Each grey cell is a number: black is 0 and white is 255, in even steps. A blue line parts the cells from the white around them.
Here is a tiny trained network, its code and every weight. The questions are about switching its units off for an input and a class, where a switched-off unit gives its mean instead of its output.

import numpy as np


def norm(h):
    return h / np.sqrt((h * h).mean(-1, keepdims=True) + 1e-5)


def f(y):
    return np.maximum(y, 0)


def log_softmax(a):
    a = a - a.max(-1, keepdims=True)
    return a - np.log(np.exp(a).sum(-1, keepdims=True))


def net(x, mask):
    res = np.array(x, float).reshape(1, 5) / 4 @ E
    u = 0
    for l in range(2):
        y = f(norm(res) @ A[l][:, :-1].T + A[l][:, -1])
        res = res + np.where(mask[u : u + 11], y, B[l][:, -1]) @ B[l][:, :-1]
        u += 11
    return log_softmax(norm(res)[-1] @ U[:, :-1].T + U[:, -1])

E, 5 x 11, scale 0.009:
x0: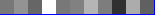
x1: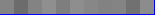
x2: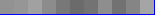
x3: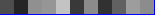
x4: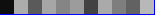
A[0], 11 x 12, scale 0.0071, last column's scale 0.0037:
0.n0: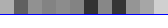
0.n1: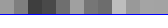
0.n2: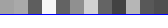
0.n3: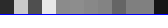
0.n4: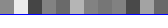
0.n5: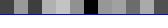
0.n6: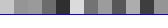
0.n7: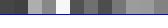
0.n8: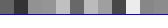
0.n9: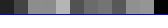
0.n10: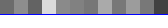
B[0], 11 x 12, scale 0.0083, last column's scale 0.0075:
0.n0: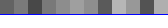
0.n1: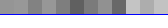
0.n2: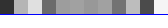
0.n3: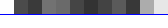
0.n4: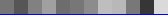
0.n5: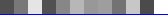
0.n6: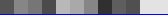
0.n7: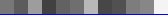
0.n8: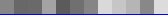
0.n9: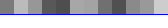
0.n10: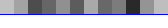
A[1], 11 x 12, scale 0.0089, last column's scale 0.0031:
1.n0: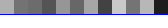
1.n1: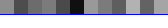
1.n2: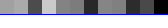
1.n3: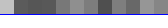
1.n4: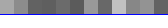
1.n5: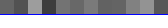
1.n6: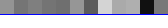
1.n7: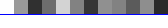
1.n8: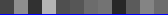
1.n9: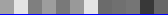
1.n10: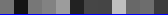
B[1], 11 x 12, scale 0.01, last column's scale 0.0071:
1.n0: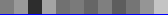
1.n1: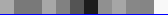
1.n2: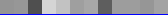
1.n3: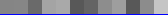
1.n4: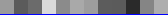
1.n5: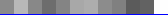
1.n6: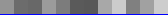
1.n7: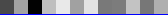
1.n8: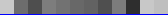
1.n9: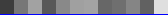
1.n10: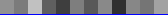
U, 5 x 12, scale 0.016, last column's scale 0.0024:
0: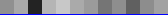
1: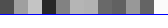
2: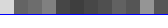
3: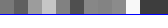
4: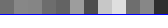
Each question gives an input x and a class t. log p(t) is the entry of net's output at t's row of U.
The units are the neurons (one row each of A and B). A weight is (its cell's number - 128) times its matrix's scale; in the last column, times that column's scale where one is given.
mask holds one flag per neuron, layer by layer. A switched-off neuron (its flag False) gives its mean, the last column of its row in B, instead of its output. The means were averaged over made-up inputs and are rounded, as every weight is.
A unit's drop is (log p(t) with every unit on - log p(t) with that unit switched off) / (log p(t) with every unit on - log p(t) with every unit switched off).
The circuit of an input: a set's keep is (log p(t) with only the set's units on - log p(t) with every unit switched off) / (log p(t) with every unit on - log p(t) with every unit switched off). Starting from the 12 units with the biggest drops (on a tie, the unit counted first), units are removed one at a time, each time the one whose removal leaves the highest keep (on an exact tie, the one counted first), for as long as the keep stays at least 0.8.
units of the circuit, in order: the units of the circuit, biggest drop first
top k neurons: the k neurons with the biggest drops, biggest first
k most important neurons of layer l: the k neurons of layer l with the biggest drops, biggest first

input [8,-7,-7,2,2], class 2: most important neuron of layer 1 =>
1.n8
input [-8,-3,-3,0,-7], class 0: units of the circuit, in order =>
0.n5, 1.n7, 0.n7
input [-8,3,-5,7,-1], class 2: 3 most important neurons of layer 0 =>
0.n2, 0.n5, 0.n6
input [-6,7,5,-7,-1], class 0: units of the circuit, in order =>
0.n5, 1.n7
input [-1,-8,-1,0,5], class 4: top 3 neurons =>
0.n5, 0.n6, 1.n6
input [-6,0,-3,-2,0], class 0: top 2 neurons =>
0.n2, 0.n5
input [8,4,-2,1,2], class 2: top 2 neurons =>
0.n3, 1.n8
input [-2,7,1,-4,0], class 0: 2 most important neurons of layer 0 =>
0.n5, 0.n2
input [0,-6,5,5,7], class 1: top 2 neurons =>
0.n5, 0.n9
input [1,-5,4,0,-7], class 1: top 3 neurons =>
0.n3, 0.n6, 0.n2
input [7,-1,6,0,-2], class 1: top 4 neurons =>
0.n2, 1.n9, 0.n10, 0.n4
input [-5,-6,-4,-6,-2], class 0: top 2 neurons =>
0.n5, 0.n2
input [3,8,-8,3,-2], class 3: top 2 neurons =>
0.n8, 0.n6
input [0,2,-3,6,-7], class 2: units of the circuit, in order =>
0.n5
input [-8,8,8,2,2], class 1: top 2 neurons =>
0.n3, 1.n1
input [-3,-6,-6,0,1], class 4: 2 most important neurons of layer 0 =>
0.n6, 0.n3
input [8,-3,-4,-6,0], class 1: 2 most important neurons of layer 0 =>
0.n2, 0.n6
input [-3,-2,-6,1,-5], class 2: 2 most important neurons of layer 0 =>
0.n3, 0.n10
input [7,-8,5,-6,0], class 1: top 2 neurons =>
0.n2, 1.n9
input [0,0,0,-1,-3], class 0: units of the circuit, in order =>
0.n7
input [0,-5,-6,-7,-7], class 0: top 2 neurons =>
0.n5, 0.n2
